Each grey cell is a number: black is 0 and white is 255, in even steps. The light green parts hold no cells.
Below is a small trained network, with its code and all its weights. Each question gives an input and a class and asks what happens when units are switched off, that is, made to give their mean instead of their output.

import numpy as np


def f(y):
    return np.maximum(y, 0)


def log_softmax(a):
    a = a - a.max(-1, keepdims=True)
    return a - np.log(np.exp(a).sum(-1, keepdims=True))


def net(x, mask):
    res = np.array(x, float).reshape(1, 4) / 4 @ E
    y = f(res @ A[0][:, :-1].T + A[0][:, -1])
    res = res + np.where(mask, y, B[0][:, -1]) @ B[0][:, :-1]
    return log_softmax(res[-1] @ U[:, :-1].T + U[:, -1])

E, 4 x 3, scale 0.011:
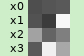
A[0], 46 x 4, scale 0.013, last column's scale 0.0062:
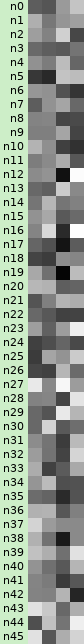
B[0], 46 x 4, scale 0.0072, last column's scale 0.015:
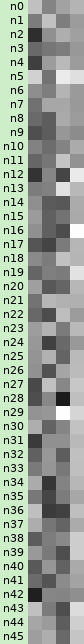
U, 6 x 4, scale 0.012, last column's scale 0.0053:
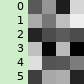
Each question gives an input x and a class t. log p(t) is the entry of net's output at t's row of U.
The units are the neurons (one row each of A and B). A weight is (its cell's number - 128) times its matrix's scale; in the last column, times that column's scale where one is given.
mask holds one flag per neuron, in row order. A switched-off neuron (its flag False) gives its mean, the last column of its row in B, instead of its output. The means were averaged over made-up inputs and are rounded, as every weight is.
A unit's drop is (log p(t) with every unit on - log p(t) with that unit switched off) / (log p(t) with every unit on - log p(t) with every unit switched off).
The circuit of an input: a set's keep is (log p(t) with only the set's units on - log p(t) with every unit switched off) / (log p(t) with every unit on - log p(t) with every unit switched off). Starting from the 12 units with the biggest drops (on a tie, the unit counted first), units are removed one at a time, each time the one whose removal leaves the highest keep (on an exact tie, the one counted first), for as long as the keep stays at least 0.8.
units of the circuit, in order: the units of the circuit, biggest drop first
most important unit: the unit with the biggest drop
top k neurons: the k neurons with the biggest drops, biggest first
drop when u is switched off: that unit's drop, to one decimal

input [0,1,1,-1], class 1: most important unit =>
n12
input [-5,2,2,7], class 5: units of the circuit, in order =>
n27, n2
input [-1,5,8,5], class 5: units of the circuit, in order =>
n27, n2
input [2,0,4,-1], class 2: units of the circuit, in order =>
n43, n5
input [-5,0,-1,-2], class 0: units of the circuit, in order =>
n5, n29
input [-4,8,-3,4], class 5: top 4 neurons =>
n27, n2, n42, n4
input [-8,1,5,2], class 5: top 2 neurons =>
n27, n5
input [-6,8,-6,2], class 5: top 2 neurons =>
n27, n2
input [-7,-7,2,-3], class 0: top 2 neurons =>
n12, n5
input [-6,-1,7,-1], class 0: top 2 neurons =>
n5, n27
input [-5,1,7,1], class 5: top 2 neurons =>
n27, n5
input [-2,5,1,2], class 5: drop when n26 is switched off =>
-0.1
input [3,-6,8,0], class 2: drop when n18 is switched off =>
-0.1
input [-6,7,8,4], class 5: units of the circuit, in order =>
n27
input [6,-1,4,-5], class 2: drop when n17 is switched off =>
0.0
